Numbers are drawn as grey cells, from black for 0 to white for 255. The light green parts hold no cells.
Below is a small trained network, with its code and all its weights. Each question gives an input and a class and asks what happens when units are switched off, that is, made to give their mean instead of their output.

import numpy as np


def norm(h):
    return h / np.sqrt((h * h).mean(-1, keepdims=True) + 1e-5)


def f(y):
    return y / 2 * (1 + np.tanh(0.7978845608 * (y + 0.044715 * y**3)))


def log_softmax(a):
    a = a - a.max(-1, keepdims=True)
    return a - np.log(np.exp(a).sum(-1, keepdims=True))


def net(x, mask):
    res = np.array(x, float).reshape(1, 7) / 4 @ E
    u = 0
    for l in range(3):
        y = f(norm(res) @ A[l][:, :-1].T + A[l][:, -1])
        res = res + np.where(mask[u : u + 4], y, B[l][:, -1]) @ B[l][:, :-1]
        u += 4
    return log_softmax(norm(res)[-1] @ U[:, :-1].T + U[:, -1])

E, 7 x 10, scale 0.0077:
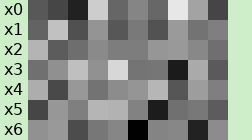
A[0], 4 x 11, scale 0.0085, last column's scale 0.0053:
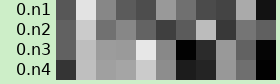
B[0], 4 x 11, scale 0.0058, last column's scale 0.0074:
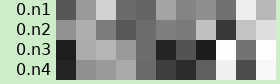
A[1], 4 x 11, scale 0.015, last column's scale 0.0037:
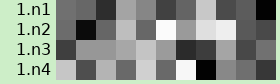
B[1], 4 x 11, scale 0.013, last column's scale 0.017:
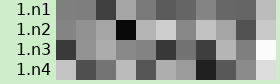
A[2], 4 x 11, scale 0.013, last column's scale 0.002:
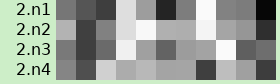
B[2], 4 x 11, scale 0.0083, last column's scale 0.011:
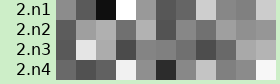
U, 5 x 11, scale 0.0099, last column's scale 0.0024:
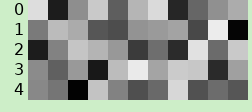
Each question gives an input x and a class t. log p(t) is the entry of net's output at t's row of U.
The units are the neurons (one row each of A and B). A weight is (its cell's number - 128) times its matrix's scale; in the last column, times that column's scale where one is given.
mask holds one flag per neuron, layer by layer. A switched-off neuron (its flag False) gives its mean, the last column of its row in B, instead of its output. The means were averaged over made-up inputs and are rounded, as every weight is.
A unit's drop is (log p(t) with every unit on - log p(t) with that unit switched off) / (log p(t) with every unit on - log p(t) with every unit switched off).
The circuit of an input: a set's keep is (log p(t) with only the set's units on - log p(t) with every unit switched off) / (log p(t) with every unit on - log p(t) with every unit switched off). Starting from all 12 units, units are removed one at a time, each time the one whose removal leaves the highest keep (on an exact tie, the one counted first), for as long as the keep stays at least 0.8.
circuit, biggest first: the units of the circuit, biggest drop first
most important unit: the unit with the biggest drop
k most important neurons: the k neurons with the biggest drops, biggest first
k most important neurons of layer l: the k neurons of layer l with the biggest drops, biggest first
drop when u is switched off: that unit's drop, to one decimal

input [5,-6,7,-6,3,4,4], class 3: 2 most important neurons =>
[1.n2, 0.n2]
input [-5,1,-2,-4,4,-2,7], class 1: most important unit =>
1.n4
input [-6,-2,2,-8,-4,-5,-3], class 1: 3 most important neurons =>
[1.n4, 1.n2, 1.n3]
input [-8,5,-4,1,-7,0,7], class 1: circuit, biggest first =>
[1.n3, 0.n2]
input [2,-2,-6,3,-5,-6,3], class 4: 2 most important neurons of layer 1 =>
[1.n3, 1.n2]
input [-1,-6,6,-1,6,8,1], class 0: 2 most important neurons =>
[1.n4, 0.n4]
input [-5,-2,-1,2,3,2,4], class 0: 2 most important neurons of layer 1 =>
[1.n4, 1.n2]
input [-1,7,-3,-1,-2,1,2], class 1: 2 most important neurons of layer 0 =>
[0.n1, 0.n2]
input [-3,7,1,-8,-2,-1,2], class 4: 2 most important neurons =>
[1.n2, 1.n4]
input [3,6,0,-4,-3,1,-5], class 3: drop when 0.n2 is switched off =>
0.0
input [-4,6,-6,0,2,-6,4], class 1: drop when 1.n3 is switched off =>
0.1
